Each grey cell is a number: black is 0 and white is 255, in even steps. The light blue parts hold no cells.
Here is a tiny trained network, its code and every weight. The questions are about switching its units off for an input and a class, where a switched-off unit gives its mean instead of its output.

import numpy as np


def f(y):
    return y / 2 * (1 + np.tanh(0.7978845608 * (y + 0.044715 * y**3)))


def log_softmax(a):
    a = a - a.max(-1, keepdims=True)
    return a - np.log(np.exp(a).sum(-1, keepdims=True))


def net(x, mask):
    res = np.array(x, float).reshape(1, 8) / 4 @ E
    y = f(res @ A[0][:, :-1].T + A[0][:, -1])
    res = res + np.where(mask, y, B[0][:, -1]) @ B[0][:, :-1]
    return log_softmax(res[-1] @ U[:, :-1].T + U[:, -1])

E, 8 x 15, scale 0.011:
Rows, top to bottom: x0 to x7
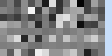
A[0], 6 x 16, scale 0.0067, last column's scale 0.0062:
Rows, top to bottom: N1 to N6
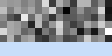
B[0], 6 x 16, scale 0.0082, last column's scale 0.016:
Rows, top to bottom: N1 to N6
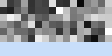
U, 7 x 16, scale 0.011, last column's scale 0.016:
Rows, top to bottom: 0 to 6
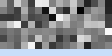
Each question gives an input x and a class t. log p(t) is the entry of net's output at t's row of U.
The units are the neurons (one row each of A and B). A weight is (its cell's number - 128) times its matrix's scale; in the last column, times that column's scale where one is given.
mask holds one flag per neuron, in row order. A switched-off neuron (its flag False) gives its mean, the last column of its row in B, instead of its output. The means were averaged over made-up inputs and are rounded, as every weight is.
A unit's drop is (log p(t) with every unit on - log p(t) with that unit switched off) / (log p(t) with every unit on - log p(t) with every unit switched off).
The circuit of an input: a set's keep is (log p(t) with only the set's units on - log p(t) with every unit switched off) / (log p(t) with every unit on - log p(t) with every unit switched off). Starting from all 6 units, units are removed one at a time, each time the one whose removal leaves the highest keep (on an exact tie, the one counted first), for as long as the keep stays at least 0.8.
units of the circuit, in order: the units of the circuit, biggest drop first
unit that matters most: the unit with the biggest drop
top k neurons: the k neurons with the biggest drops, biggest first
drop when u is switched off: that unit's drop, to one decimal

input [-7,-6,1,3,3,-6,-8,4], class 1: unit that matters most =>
N1
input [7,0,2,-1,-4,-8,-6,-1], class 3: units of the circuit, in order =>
N3; N1
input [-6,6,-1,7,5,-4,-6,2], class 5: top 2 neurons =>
N5; N4
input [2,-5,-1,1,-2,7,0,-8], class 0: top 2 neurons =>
N6; N3
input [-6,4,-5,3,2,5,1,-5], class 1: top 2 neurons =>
N1; N3
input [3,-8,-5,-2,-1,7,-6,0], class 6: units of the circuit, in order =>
N4; N3
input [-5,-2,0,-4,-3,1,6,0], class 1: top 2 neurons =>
N1; N5
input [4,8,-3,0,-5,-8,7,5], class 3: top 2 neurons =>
N3; N4
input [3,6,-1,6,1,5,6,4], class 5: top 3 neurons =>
N5; N3; N4
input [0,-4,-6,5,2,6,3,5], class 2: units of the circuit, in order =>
N2; N3; N6
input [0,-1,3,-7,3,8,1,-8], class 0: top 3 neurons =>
N6; N3; N5
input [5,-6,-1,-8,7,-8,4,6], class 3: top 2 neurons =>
N3; N5
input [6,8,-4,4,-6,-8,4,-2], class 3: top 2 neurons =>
N3; N1
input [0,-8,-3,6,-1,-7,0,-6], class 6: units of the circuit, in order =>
N4
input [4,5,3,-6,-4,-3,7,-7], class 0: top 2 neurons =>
N6; N5
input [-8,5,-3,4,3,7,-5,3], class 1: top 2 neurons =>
N1; N3
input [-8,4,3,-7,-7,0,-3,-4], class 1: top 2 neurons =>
N1; N5
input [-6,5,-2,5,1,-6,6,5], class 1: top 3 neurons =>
N1; N6; N4
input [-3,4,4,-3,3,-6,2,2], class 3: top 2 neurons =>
N3; N2
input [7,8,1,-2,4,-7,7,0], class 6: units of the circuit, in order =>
N1
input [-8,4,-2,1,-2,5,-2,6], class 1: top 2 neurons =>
N1; N6
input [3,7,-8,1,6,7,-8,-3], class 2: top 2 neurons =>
N2; N3
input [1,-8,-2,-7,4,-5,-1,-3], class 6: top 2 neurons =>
N4; N5
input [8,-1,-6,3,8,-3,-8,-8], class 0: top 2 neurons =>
N6; N1
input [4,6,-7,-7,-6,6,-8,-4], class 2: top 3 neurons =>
N2; N5; N3
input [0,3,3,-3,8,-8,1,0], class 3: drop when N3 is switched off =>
0.7
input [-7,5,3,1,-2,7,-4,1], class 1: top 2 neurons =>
N1; N3
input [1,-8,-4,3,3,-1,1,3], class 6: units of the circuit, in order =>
N4
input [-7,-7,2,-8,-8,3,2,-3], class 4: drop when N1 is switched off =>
0.2
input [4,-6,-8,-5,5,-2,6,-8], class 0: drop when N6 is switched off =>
1.0
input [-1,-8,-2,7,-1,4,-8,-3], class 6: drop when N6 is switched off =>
0.0
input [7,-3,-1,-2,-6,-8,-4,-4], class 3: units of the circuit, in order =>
N3; N1
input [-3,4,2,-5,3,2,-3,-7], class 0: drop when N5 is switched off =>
0.1
